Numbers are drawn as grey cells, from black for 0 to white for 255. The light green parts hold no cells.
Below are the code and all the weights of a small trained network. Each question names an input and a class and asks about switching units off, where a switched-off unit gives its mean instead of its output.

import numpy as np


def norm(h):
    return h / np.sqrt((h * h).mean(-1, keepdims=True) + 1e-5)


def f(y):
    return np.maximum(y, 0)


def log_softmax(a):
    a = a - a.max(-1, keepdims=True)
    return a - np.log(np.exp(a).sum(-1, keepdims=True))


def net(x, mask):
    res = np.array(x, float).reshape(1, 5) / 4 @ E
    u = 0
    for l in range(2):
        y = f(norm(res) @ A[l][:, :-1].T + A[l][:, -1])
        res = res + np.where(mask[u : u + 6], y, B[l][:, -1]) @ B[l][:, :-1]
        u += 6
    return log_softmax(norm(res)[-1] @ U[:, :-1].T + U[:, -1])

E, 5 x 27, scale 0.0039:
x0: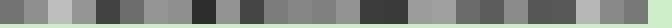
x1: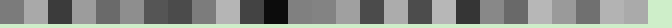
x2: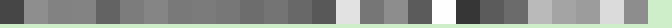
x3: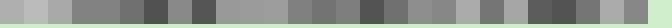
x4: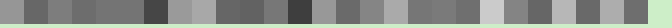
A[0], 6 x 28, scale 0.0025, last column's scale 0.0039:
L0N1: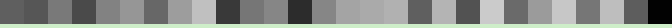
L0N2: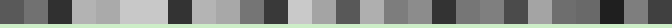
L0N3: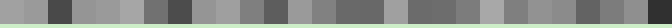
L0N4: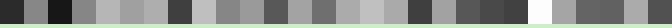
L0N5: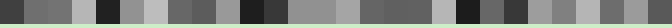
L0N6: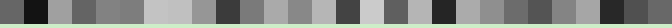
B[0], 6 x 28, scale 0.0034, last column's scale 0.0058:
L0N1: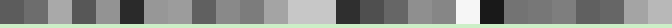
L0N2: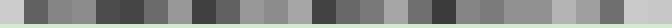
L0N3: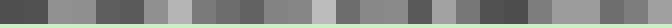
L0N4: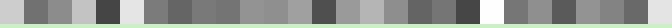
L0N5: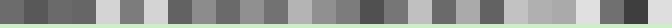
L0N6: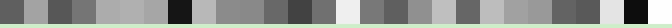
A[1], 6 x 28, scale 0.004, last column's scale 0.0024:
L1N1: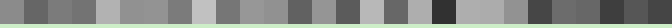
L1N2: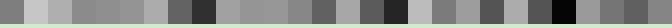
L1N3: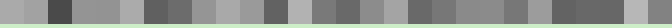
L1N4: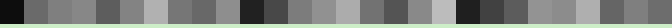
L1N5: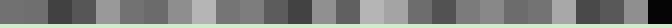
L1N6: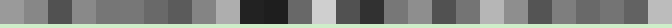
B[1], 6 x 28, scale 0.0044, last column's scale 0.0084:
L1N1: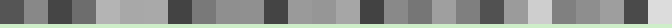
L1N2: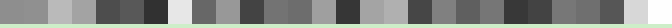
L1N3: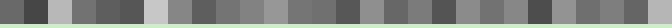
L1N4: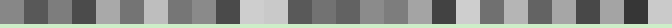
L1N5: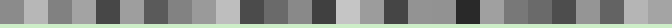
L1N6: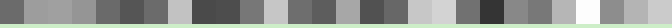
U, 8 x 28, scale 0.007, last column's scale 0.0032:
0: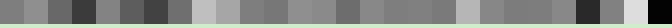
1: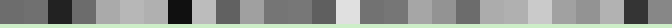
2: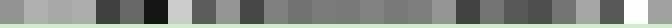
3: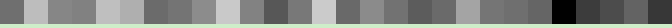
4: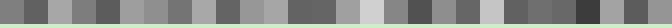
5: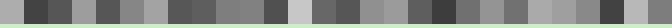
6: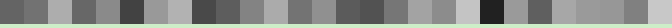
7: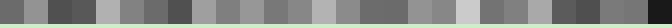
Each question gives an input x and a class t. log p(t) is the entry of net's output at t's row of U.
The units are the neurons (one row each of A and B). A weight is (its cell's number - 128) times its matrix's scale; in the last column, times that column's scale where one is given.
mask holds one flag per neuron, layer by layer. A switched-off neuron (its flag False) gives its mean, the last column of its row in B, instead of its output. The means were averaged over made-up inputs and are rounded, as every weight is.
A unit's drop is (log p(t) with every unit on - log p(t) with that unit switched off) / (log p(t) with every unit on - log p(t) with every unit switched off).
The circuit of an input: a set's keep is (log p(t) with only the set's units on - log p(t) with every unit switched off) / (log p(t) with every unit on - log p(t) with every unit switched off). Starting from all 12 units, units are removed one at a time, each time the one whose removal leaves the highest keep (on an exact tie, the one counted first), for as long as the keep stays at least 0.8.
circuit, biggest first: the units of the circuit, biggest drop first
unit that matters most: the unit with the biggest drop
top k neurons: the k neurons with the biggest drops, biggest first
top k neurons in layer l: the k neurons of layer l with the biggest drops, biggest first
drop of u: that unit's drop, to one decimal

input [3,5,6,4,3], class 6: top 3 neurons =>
[L0N6, L1N1, L0N4]
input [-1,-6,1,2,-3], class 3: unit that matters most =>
L1N6
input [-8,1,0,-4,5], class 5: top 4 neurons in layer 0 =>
[L0N6, L0N1, L0N2, L0N4]
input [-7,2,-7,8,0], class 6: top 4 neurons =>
[L1N3, L1N6, L0N6, L0N4]
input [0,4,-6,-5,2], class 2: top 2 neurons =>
[L1N6, L1N5]
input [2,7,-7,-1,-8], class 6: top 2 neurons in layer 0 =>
[L0N3, L0N5]
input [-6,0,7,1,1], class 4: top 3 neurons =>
[L0N4, L1N1, L0N6]
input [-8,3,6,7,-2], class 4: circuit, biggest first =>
[L1N1, L0N4]
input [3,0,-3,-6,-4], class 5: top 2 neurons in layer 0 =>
[L0N2, L0N3]
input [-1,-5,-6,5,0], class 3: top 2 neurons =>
[L1N2, L1N1]
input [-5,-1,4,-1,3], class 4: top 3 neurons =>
[L0N4, L1N2, L0N5]
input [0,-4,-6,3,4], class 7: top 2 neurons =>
[L1N1, L0N4]
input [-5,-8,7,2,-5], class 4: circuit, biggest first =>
[L1N6, L0N5]
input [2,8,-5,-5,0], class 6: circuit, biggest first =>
[L1N6]
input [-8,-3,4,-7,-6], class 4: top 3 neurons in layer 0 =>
[L0N4, L0N5, L0N2]
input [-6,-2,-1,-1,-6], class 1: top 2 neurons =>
[L1N2, L0N6]
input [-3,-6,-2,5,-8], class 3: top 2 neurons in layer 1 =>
[L1N6, L1N1]
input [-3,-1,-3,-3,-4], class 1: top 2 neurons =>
[L0N6, L1N2]
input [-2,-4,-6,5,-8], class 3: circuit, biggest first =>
[L1N1, L1N6, L1N2]
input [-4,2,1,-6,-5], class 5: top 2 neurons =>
[L0N2, L0N6]
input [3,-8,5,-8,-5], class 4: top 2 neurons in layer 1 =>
[L1N6, L1N2]
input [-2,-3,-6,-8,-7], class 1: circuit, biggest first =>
[L0N6]
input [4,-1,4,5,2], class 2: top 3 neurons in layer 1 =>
[L1N2, L1N1, L1N3]
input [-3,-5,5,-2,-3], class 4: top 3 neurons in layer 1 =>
[L1N1, L1N6, L1N4]
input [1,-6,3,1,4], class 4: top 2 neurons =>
[L0N6, L1N6]
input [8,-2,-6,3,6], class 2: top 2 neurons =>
[L1N2, L1N4]
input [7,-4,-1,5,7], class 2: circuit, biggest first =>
[L1N2]
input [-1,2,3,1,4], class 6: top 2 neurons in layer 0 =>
[L0N1, L0N6]
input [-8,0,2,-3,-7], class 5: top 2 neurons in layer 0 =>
[L0N2, L0N6]
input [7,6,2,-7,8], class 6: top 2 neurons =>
[L1N6, L0N6]
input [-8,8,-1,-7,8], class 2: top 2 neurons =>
[L1N5, L1N6]
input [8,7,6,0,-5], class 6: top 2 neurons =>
[L1N4, L0N6]
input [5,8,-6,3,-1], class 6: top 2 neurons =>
[L1N4, L0N4]
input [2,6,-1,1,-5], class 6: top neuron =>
[L1N4]
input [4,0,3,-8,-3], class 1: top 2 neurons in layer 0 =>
[L0N4, L0N1]
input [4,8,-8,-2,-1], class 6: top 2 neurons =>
[L1N6, L1N2]
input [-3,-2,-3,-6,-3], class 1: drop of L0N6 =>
0.5
